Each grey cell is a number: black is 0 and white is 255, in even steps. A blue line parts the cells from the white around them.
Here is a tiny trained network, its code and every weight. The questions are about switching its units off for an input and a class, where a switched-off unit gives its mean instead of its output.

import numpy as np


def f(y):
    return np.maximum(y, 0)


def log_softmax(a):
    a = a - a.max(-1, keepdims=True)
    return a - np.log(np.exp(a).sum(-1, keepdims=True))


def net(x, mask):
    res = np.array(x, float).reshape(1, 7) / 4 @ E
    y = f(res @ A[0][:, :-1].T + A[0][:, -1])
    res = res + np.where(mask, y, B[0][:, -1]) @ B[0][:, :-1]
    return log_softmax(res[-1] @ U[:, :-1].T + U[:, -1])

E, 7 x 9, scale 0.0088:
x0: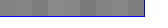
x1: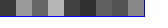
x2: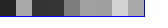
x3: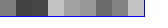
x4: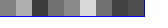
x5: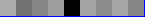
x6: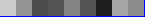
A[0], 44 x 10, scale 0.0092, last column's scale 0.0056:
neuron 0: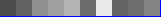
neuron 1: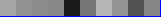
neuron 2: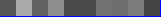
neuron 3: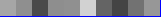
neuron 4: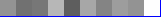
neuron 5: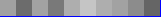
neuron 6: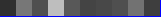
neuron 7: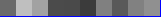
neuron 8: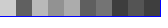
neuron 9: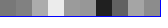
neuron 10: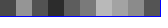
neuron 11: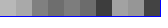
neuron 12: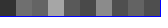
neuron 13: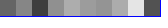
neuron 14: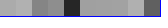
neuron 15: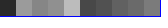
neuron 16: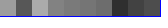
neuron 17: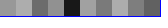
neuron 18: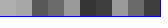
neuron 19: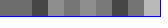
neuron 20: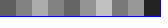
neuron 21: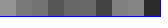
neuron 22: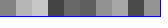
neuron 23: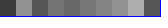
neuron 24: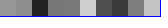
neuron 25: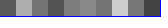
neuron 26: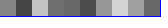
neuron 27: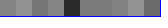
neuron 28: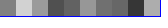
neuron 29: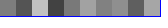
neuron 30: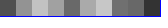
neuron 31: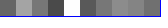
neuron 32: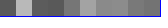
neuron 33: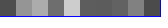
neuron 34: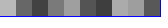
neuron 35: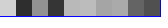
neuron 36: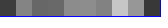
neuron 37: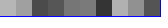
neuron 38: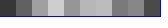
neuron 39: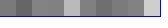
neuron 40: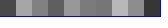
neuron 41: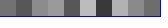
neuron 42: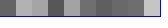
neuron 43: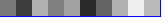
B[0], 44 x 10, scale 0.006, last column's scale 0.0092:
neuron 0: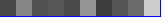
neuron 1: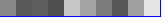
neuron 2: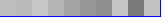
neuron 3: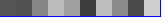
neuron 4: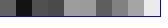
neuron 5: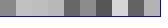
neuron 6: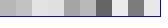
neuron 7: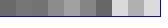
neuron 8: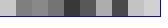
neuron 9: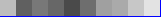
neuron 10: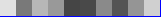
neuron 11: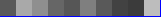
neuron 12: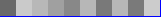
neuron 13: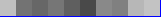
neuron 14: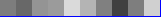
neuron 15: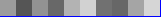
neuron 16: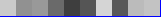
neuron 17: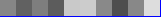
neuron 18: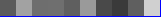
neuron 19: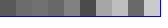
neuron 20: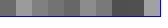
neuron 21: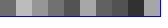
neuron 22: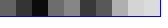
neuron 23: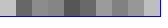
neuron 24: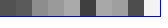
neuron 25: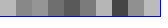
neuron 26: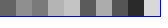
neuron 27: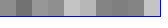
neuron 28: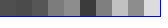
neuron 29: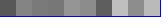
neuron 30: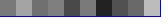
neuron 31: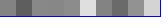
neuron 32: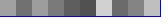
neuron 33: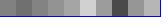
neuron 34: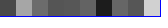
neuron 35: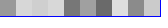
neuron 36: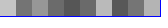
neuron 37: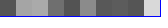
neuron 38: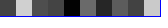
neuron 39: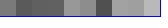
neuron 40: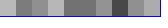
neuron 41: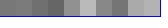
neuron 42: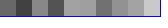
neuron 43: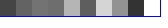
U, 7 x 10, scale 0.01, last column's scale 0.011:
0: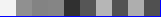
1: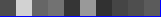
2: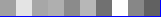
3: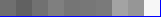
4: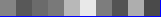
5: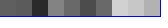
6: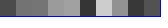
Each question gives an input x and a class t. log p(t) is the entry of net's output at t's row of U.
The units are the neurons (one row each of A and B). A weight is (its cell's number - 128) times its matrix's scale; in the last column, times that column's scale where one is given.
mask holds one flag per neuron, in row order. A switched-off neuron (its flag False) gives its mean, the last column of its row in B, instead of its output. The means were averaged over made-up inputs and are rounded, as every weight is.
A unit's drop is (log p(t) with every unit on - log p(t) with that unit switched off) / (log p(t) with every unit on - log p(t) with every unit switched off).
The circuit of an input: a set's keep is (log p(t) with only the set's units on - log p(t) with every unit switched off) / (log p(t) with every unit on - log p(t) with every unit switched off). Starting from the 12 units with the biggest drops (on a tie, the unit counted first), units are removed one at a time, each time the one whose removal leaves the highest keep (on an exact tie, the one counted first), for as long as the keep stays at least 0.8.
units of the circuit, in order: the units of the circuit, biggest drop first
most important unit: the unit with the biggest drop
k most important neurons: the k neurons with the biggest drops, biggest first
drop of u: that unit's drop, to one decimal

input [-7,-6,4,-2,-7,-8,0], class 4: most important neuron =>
[neuron 31]
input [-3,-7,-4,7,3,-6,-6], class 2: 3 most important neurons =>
[neuron 35; neuron 5; neuron 22]
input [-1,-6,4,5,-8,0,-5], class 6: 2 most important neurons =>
[neuron 43; neuron 26]
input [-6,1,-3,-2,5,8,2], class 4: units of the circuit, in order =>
[neuron 17; neuron 1]
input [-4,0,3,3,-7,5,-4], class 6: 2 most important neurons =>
[neuron 26; neuron 43]
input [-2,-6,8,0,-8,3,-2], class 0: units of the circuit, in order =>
[neuron 10; neuron 36]
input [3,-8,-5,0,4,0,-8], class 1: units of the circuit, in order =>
[neuron 38; neuron 30]
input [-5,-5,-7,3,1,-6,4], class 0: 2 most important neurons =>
[neuron 8; neuron 16]
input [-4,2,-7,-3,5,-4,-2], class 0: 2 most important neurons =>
[neuron 16; neuron 8]
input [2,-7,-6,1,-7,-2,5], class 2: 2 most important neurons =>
[neuron 35; neuron 5]
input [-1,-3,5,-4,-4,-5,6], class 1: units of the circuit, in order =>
[neuron 18; neuron 37]
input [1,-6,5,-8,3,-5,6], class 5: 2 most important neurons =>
[neuron 22; neuron 28]
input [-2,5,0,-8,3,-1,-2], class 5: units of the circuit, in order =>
[neuron 22; neuron 28]
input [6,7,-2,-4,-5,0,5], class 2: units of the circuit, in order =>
[neuron 6; neuron 2]
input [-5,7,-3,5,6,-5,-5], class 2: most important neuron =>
[neuron 6]
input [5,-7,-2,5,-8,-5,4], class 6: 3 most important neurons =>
[neuron 43; neuron 26; neuron 6]
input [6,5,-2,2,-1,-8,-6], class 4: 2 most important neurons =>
[neuron 15; neuron 33]
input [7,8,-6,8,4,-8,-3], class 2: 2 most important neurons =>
[neuron 6; neuron 12]
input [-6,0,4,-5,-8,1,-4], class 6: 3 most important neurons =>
[neuron 26; neuron 43; neuron 9]
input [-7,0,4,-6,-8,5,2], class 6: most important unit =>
neuron 26
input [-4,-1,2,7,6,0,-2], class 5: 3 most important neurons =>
[neuron 43; neuron 26; neuron 13]
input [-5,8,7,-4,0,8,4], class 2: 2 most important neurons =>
[neuron 2; neuron 6]
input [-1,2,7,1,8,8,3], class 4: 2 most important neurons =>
[neuron 17; neuron 14]
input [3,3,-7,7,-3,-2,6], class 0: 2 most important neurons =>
[neuron 8; neuron 9]
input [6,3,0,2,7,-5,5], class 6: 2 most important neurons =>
[neuron 24; neuron 3]
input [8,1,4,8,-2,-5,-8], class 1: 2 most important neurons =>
[neuron 38; neuron 0]
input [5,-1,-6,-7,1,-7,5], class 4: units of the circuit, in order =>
[neuron 31]
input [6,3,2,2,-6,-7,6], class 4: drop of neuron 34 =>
-0.1
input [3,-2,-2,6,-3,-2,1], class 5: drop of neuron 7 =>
-0.1
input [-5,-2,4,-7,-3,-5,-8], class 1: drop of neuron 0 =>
0.2
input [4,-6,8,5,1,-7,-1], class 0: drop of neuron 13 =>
0.1
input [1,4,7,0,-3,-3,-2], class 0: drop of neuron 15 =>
0.0
